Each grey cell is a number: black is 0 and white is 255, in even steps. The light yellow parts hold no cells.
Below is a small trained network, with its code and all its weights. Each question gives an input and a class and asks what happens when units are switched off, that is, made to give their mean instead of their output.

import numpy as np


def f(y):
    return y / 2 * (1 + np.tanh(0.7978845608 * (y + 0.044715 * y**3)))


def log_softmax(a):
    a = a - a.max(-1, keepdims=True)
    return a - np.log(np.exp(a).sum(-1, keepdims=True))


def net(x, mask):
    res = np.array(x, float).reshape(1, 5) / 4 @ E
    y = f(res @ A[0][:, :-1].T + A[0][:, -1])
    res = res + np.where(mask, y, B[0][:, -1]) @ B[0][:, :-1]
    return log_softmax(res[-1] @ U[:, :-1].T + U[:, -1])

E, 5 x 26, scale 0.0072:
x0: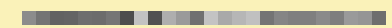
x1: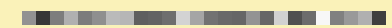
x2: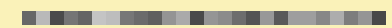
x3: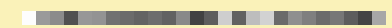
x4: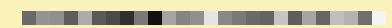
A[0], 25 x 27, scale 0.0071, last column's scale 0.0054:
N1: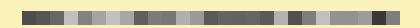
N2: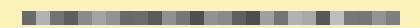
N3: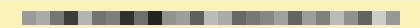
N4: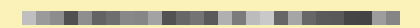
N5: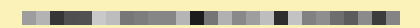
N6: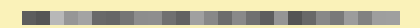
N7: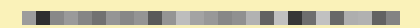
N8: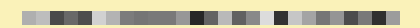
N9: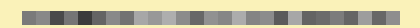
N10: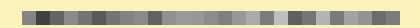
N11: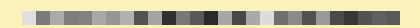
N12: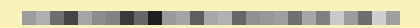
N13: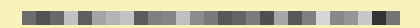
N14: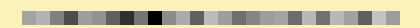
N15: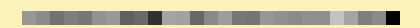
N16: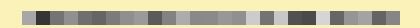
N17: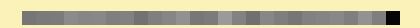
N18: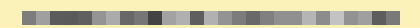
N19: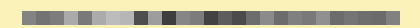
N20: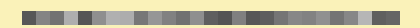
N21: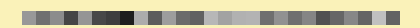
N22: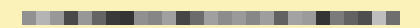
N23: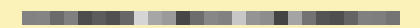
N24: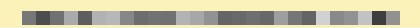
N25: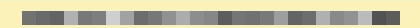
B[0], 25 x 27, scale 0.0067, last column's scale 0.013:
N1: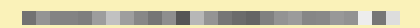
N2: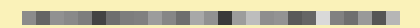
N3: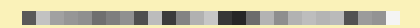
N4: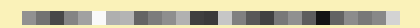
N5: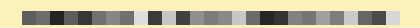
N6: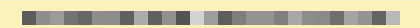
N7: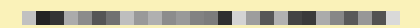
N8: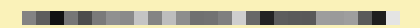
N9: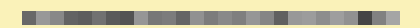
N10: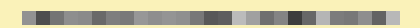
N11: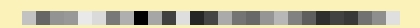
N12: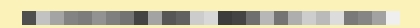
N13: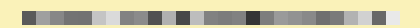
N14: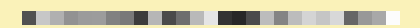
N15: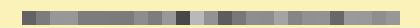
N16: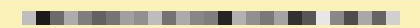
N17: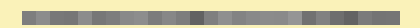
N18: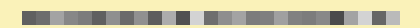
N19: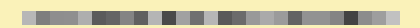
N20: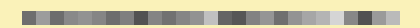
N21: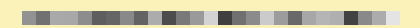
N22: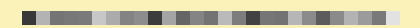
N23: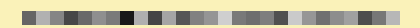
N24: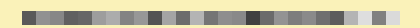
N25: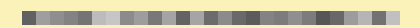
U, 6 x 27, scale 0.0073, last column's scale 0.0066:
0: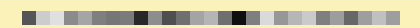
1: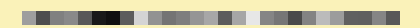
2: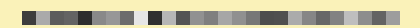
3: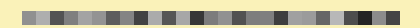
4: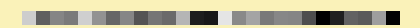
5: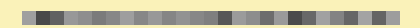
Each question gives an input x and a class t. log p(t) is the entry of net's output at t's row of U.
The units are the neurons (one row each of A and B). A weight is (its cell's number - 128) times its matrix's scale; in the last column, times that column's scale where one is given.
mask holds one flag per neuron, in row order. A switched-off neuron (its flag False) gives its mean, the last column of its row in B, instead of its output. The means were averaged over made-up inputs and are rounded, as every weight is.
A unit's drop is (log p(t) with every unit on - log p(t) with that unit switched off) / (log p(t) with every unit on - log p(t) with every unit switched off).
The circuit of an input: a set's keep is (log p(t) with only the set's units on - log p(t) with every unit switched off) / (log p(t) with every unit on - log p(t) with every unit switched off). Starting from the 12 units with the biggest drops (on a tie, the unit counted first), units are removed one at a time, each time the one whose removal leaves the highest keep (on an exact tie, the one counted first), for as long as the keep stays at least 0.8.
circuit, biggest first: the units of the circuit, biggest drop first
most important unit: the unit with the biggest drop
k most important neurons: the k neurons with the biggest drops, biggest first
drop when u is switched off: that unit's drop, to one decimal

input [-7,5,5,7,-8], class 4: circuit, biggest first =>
[N11]
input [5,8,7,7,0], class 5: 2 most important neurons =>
[N16, N7]
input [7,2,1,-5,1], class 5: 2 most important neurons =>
[N7, N16]
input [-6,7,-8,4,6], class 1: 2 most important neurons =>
[N7, N16]
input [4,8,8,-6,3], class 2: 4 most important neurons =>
[N13, N24, N25, N11]
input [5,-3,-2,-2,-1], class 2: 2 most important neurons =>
[N14, N3]
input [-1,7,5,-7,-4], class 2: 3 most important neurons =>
[N13, N24, N25]
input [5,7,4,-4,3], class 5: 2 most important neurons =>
[N7, N16]
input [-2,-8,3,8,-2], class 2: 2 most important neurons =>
[N5, N8]
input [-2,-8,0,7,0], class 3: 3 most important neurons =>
[N4, N8, N11]
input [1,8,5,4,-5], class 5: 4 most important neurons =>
[N11, N16, N19, N7]
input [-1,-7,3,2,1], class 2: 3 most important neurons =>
[N8, N22, N5]
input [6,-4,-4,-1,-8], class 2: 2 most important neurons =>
[N23, N5]
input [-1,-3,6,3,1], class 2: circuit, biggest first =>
[N5]
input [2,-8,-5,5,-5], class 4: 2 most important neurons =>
[N11, N4]
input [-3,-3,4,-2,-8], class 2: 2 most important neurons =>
[N5, N8]
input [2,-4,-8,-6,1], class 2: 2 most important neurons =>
[N14, N3]
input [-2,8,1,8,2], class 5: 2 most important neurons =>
[N16, N7]
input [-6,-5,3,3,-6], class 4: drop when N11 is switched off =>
0.3
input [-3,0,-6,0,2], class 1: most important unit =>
N14
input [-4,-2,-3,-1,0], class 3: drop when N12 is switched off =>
0.2
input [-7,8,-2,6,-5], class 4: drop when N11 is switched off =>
0.8
